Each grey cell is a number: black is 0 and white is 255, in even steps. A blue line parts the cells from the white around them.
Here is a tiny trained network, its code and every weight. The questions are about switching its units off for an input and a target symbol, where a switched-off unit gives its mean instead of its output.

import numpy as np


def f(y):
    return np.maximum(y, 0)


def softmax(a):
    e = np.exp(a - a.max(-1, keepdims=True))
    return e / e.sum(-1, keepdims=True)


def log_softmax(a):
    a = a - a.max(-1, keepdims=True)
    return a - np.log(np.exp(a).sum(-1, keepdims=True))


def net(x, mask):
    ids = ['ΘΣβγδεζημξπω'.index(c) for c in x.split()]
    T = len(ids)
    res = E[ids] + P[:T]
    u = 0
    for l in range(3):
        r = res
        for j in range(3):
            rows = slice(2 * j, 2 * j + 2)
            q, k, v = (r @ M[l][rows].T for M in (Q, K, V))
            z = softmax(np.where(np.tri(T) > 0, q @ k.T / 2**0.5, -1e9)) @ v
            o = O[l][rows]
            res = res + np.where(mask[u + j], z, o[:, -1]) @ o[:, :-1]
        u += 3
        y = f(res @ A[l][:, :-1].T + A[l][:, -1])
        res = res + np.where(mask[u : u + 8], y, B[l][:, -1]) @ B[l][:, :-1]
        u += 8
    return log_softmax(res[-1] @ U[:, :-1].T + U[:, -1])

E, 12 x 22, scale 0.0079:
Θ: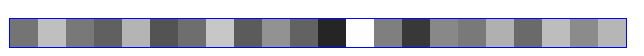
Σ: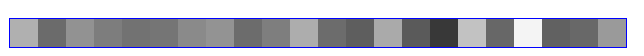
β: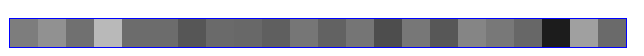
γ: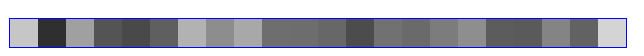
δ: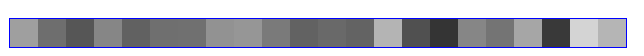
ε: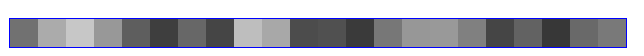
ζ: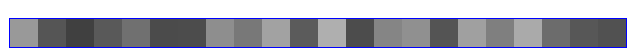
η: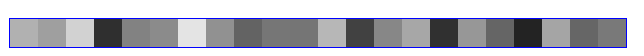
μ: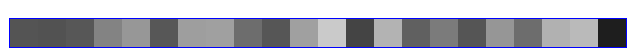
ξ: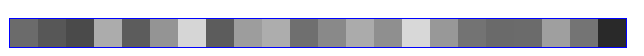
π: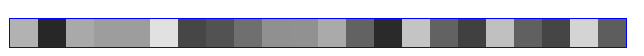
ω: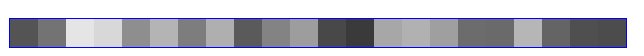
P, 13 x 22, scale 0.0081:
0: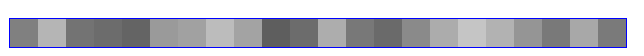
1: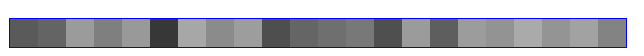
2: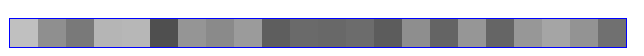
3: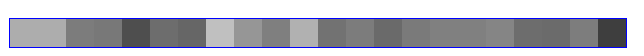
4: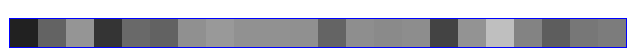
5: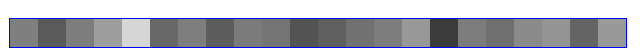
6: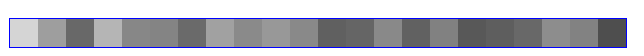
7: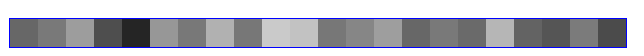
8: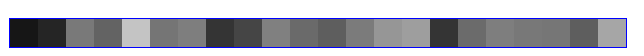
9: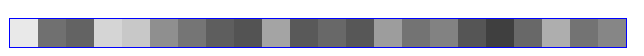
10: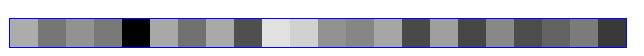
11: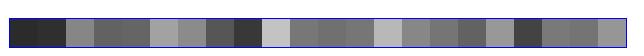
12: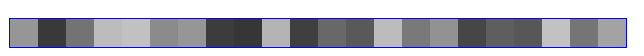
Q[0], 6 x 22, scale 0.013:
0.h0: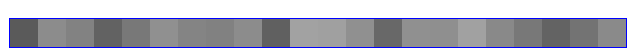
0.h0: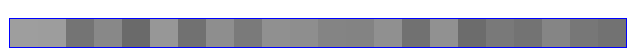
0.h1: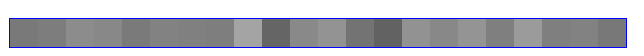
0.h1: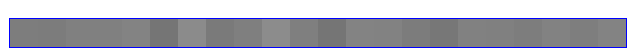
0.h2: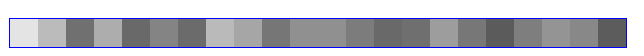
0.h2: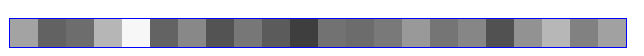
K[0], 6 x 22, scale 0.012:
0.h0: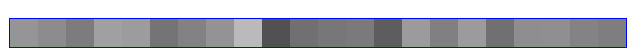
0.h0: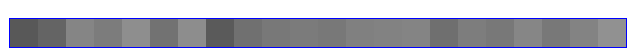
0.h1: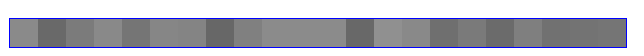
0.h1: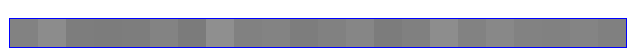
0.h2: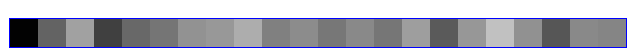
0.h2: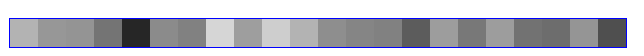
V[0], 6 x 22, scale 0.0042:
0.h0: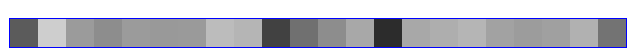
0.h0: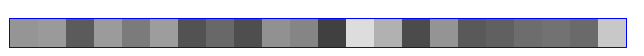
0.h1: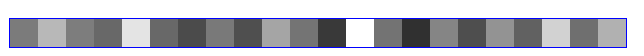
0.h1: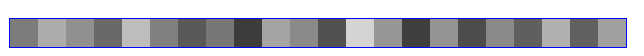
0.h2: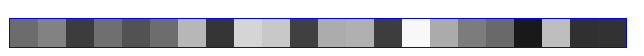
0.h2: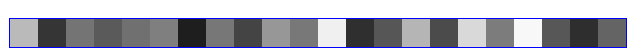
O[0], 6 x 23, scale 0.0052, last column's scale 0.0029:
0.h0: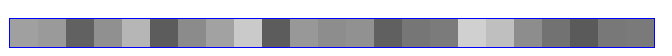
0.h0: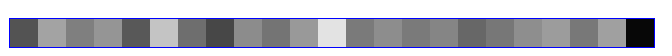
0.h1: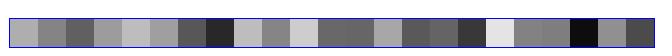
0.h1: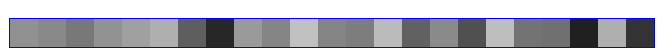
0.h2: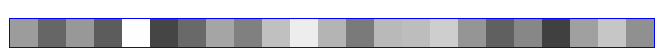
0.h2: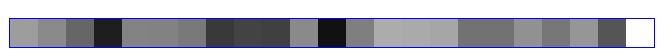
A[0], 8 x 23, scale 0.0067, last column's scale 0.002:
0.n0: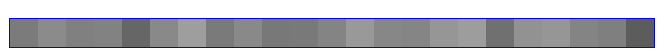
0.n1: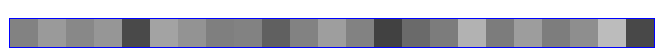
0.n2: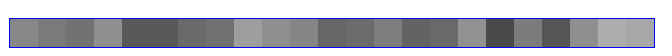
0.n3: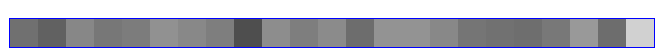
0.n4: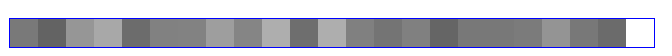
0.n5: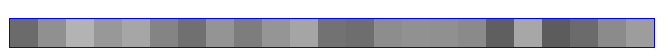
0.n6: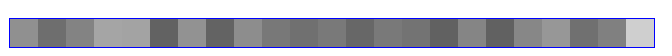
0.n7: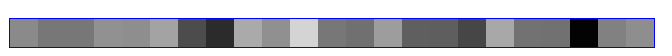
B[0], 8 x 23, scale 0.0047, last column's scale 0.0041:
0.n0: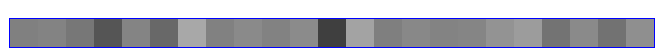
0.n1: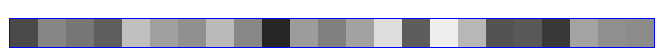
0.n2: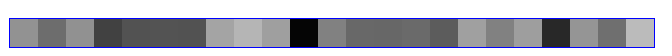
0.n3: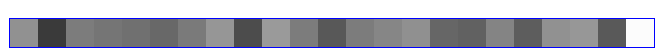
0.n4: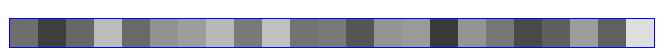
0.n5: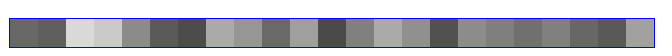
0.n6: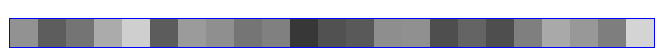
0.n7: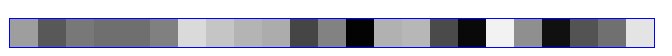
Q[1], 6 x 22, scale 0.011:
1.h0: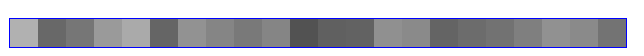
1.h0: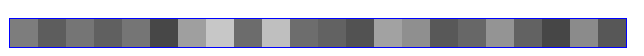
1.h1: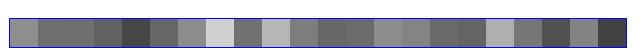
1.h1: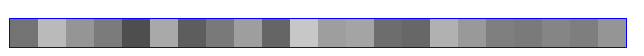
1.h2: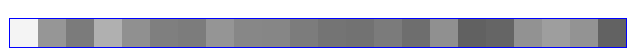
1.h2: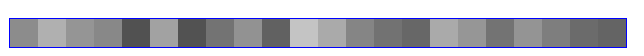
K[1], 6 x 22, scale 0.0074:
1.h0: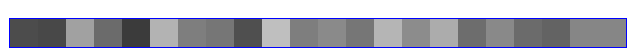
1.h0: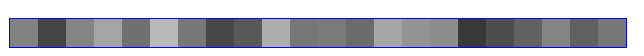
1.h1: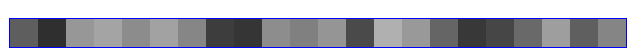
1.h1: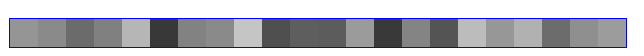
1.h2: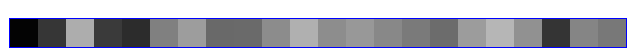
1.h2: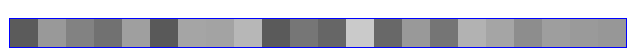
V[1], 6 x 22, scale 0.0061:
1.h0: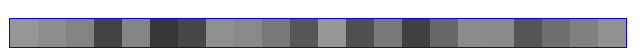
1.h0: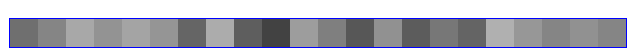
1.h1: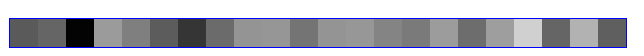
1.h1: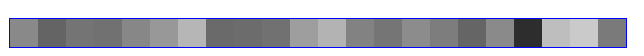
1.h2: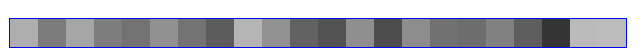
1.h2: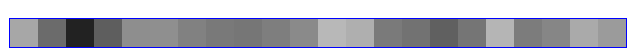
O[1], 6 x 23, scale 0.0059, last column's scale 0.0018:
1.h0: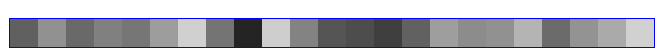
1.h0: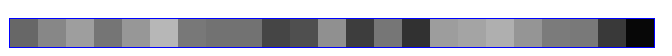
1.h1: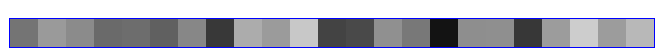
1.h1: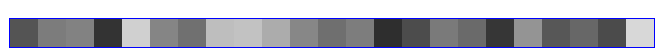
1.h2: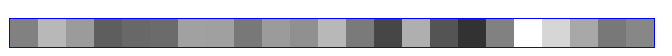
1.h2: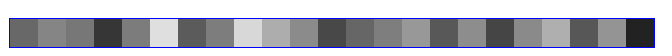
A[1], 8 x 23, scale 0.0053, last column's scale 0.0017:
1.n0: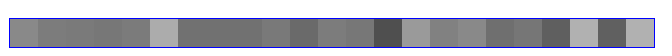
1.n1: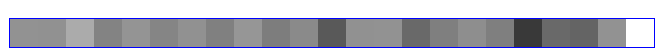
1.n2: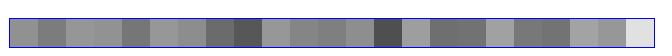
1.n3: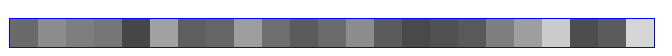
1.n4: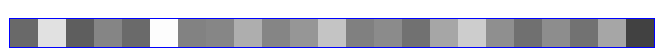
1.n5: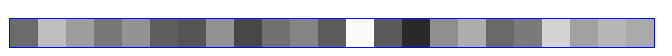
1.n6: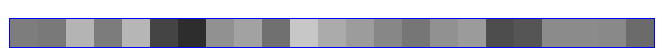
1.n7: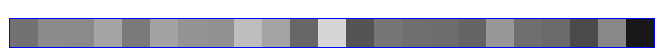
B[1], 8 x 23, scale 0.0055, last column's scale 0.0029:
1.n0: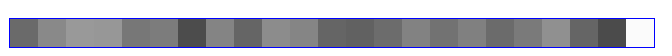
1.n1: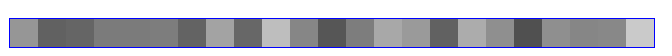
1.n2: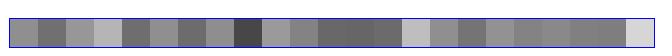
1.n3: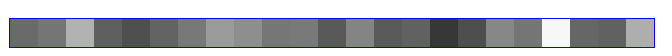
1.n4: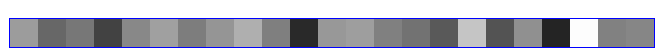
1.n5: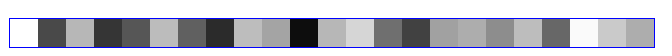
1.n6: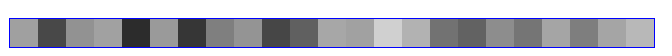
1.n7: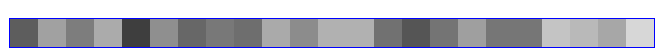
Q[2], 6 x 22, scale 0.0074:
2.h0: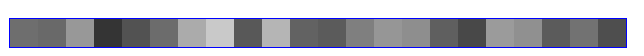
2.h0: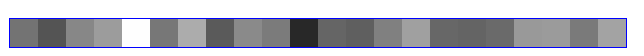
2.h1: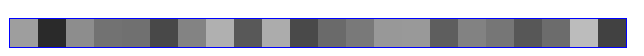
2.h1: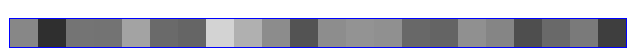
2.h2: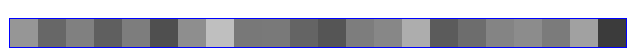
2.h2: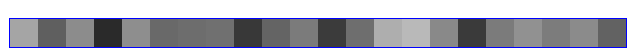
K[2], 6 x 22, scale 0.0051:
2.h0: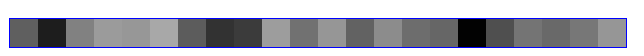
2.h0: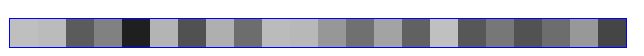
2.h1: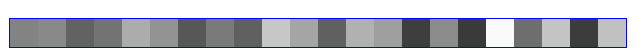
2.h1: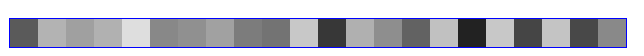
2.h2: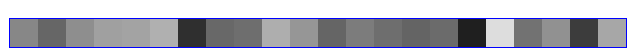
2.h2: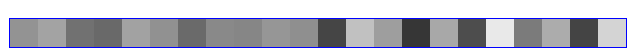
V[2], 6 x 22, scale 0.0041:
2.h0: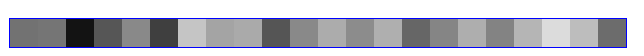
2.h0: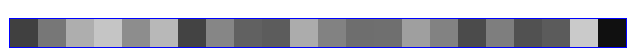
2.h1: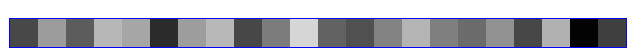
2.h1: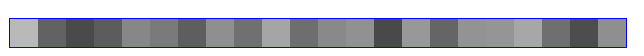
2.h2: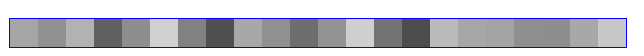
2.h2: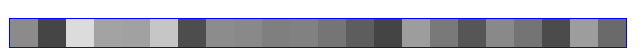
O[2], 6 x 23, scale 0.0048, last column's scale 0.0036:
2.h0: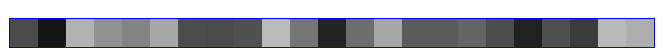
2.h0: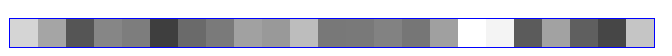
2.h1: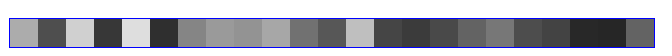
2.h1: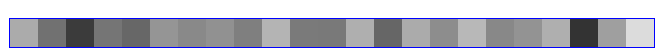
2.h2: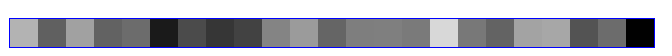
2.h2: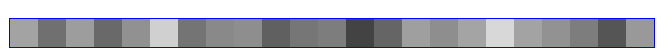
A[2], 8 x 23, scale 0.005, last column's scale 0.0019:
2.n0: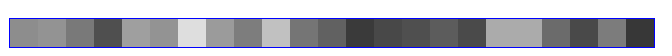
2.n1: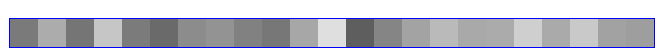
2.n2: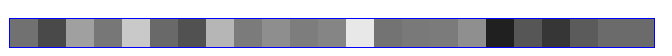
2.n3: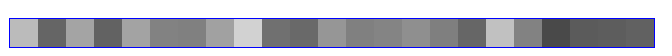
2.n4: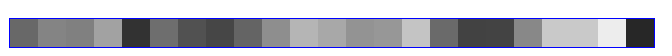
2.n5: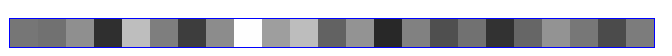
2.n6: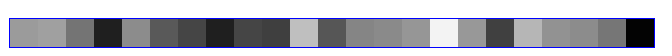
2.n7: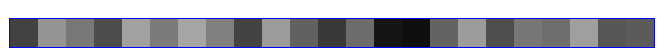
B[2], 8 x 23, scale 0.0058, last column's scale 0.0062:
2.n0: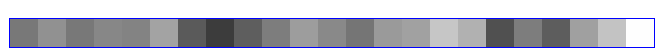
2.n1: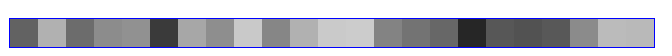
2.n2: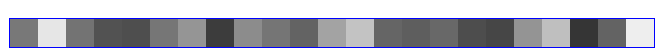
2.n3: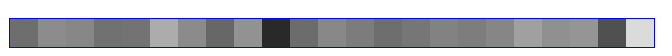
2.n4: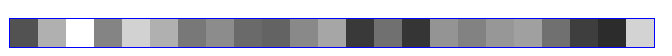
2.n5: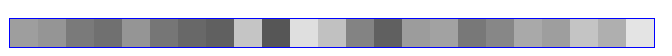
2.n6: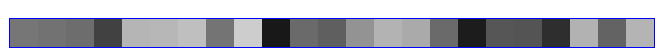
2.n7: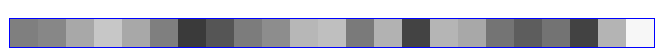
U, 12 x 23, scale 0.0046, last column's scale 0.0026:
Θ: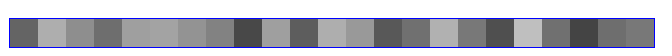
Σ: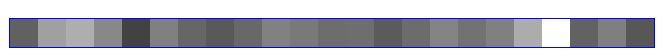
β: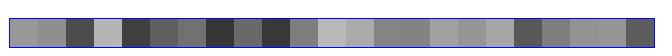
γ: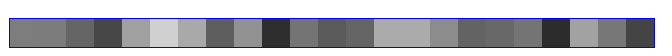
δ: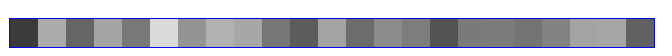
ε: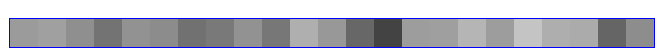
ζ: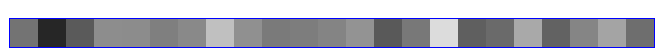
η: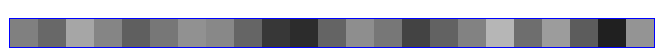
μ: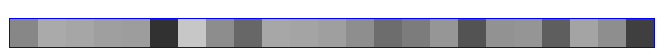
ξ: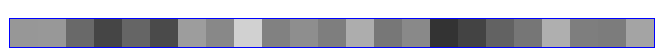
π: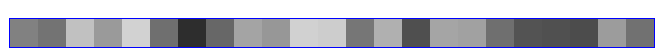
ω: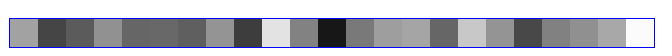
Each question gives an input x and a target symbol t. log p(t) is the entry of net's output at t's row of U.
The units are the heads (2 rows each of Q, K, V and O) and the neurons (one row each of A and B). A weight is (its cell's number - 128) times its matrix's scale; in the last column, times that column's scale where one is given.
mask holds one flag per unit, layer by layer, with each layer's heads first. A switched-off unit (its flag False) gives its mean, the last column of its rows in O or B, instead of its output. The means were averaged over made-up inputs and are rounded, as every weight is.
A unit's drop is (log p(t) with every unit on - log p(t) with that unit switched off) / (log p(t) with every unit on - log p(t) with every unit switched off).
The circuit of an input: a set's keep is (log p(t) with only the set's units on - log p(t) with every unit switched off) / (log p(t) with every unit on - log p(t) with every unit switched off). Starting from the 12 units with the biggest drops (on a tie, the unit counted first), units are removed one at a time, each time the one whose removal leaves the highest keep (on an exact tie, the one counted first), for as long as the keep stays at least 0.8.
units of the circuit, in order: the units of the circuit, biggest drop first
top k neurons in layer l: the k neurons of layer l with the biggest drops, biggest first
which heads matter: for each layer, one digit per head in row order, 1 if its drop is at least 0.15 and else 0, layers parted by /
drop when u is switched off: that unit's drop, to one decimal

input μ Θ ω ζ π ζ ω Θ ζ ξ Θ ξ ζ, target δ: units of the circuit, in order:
(0.h2 2.h2 0.h0 0.n4)
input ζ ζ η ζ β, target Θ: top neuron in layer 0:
(0.n2)
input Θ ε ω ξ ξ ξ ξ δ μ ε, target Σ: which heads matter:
111 / 001 / 011
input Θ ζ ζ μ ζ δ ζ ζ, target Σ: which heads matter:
111 / 000 / 011
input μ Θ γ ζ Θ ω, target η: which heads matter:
010 / 100 / 010
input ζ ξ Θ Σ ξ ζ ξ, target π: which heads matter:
011 / 100 / 011
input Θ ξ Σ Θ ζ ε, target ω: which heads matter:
010 / 110 / 010
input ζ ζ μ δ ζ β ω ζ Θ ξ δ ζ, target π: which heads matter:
001 / 100 / 010
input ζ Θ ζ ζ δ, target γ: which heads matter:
001 / 000 / 011
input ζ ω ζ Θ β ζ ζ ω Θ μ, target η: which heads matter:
010 / 101 / 000
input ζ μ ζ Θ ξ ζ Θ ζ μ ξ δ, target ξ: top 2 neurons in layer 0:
(0.n7 0.n2)
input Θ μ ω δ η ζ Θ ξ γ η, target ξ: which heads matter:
011 / 100 / 010
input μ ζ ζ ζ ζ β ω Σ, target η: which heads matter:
000 / 110 / 010
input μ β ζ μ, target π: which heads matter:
000 / 110 / 010
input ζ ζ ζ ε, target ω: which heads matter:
000 / 110 / 000
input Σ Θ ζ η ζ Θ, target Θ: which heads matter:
010 / 010 / 010
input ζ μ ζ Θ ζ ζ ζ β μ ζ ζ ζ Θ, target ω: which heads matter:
010 / 000 / 000
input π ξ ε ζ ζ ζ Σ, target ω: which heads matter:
100 / 010 / 000
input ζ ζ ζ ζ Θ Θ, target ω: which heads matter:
010 / 010 / 000
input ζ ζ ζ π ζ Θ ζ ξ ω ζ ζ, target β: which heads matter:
000 / 010 / 110
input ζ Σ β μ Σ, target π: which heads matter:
000 / 010 / 010
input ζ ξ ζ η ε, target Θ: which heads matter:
110 / 010 / 000
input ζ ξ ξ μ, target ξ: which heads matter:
000 / 100 / 010
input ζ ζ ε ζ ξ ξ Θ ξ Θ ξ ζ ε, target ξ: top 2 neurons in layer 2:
(2.n2 2.n7)
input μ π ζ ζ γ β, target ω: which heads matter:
100 / 100 / 000
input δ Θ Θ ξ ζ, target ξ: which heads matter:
010 / 100 / 010
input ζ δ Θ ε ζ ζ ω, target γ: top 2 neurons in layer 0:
(0.n7 0.n4)
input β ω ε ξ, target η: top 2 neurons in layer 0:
(0.n5 0.n6)
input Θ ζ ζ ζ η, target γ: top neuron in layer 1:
(1.n4)
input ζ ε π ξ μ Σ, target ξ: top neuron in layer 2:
(2.n2)
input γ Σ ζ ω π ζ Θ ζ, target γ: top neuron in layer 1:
(1.n5)
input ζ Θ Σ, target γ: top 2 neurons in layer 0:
(0.n7 0.n4)
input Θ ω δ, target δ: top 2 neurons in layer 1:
(1.n4 1.n7)
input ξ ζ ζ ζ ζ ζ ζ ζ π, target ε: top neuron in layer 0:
(0.n3)
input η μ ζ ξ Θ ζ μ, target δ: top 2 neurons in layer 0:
(0.n4 0.n7)
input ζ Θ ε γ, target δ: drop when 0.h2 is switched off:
0.9
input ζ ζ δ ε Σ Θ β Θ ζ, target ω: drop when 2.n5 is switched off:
0.2
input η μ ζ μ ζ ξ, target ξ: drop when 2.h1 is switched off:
0.2
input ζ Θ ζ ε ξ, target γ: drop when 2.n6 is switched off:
1.0
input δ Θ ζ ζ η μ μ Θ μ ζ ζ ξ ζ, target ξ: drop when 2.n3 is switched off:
0.0
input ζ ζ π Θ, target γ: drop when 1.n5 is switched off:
0.9
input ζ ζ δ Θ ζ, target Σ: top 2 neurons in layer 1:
(1.n5 1.n3)
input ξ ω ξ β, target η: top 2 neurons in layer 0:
(0.n5 0.n2)
